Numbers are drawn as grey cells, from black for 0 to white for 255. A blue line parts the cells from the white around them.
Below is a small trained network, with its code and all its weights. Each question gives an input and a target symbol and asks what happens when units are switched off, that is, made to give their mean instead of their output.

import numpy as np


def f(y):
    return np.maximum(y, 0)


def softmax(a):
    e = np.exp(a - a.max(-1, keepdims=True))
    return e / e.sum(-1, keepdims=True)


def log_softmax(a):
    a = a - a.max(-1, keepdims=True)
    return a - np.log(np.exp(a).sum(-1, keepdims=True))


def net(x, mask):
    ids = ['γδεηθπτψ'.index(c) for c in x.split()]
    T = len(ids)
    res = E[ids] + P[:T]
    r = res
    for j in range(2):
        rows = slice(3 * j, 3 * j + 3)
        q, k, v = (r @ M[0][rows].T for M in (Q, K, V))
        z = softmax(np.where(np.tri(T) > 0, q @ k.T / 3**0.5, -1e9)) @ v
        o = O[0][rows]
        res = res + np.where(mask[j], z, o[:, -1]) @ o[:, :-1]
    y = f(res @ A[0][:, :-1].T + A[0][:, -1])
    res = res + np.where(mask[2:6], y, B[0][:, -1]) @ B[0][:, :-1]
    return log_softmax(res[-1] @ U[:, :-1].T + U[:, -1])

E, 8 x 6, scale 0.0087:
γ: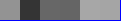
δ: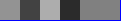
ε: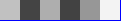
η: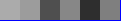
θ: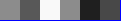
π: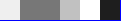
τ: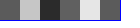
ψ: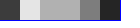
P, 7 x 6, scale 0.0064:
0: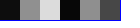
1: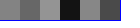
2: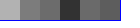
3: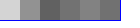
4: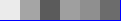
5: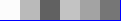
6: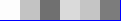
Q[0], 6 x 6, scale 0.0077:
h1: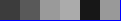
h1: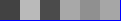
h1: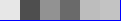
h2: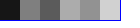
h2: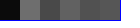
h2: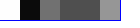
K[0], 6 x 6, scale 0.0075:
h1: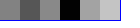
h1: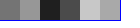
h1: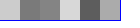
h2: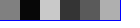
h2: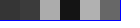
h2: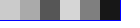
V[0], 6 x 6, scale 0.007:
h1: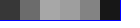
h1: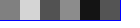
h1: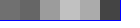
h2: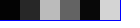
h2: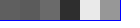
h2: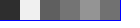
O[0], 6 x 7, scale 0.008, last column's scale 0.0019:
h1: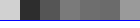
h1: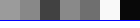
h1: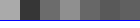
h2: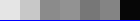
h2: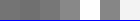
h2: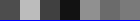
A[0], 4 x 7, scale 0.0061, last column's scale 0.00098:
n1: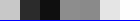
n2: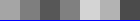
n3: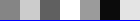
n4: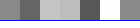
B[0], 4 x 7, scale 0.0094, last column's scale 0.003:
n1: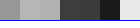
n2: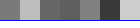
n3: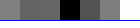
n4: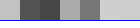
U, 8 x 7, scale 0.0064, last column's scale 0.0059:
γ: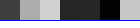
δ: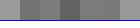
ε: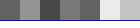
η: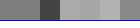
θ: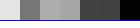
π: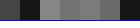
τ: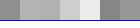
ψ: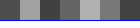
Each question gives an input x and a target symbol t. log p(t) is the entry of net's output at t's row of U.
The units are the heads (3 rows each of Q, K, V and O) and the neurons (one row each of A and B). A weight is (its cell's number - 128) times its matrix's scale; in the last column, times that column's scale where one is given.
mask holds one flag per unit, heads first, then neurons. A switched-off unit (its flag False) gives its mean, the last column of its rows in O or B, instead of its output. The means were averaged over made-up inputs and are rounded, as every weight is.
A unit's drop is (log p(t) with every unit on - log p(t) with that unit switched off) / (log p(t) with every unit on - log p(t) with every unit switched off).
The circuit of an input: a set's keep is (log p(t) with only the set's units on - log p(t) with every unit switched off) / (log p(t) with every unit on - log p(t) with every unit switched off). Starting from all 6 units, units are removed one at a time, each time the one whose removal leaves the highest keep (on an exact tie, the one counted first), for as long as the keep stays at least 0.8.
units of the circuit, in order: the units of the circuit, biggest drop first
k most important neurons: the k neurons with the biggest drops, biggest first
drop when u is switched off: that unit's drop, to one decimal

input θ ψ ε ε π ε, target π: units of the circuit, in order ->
[h2]
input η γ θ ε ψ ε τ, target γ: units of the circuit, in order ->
[n1, n3, h1, n2]
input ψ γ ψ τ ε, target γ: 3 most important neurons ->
[n1, n4, n2]
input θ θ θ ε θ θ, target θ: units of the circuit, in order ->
[h2, n4]
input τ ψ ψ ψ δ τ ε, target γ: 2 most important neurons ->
[n1, n2]
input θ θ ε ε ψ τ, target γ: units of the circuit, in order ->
[n1, h1, n3, n2]
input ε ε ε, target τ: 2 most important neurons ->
[n3, n1]
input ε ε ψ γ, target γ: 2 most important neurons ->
[n1, n4]
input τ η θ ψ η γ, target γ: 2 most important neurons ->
[n1, n2]
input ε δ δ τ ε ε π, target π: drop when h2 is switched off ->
0.8
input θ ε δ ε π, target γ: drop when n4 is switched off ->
0.2
